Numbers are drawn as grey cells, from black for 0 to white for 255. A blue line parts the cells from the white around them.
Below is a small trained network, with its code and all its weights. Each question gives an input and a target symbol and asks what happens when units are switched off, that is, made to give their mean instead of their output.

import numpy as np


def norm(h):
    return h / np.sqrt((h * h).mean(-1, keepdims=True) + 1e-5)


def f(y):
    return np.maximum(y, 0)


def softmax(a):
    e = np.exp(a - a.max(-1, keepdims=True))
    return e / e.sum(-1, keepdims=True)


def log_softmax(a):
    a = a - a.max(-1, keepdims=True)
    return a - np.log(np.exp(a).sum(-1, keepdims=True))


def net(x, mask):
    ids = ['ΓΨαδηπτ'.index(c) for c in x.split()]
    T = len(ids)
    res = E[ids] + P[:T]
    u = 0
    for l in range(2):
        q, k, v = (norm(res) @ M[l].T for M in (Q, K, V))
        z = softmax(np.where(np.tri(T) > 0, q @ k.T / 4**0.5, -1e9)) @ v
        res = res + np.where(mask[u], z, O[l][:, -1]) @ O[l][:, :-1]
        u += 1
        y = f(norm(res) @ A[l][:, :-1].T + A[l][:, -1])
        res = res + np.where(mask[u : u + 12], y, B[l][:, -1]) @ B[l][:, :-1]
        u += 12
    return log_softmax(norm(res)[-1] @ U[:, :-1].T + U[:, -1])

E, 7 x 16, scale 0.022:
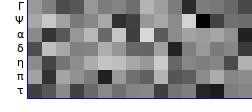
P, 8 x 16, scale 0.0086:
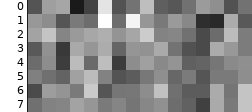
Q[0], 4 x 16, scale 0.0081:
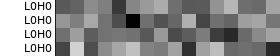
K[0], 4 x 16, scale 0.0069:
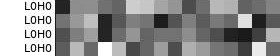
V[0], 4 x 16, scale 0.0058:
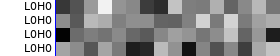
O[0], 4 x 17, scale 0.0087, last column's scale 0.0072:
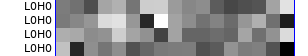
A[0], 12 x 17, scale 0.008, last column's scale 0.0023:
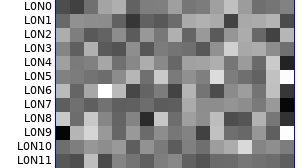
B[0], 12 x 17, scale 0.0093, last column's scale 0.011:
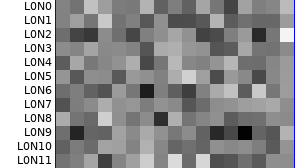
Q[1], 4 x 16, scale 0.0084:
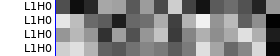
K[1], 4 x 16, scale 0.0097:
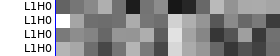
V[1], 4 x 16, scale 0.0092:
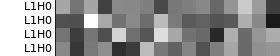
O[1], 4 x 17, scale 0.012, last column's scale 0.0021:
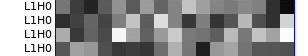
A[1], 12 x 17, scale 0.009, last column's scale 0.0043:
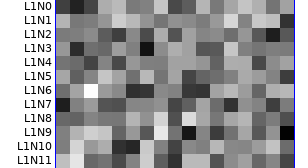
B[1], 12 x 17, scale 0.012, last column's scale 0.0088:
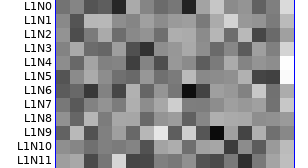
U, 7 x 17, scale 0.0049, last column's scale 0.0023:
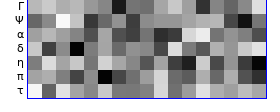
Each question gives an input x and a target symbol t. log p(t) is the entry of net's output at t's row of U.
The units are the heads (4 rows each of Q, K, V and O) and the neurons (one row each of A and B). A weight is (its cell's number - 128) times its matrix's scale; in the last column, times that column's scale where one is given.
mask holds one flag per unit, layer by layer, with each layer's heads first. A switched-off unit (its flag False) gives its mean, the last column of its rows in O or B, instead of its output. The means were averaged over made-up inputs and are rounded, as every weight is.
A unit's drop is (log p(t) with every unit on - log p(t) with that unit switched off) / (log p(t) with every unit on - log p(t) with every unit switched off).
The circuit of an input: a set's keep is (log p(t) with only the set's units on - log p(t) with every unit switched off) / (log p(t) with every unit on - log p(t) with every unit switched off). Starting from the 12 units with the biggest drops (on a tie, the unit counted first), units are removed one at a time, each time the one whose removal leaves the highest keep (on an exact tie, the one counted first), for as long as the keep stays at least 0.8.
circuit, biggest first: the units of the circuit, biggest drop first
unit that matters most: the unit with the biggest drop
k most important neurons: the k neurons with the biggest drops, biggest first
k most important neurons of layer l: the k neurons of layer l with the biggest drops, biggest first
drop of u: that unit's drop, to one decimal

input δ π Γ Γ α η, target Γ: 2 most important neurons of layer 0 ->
(L0N1, L0N2)
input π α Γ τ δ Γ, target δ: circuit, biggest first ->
(L1H0, L0H0, L0N3, L0N6)
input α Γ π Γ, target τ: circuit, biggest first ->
(L1H0, L0H0, L0N6, L1N1)
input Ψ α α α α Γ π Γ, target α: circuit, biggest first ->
(L1H0, L0H0, L1N6)
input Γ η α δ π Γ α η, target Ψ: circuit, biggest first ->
(L0H0, L1H0)
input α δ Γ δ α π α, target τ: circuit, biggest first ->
(L1H0, L0N6, L0H0)
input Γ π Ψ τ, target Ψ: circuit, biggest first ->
(L0H0, L1H0, L1N2)
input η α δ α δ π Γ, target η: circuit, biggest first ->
(L1H0, L0H0, L0N1, L1N9)
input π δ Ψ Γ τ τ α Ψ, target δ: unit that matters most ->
L0N6
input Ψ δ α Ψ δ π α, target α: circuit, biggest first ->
(L1H0, L1N6)
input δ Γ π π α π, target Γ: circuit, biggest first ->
(L0H0, L1H0, L1N10)
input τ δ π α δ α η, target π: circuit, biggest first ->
(L1H0, L1N3)
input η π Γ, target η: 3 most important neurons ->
(L1N9, L0N1, L0N4)
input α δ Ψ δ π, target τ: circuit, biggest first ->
(L1H0, L0H0, L1N1, L0N6)
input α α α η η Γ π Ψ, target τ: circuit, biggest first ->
(L1H0, L0N6, L0H0)
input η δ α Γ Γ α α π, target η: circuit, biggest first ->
(L0H0, L1N9, L0N1)
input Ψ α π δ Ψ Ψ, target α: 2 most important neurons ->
(L1N6, L0N1)
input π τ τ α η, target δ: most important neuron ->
(L0N3)
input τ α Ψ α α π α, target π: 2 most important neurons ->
(L0N6, L1N3)
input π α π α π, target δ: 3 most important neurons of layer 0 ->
(L0N6, L0N2, L0N7)
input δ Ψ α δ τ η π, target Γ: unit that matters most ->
L0H0
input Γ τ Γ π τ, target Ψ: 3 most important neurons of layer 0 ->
(L0N1, L0N9, L0N2)
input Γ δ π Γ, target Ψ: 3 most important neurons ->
(L0N1, L1N2, L0N9)
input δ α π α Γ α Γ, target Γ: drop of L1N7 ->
0.0
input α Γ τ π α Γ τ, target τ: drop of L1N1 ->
0.2
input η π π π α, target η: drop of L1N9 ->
1.0
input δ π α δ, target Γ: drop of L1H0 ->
1.0
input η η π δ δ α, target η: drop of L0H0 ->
1.1
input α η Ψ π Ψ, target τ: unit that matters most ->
L1H0
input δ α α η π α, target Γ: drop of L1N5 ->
0.0
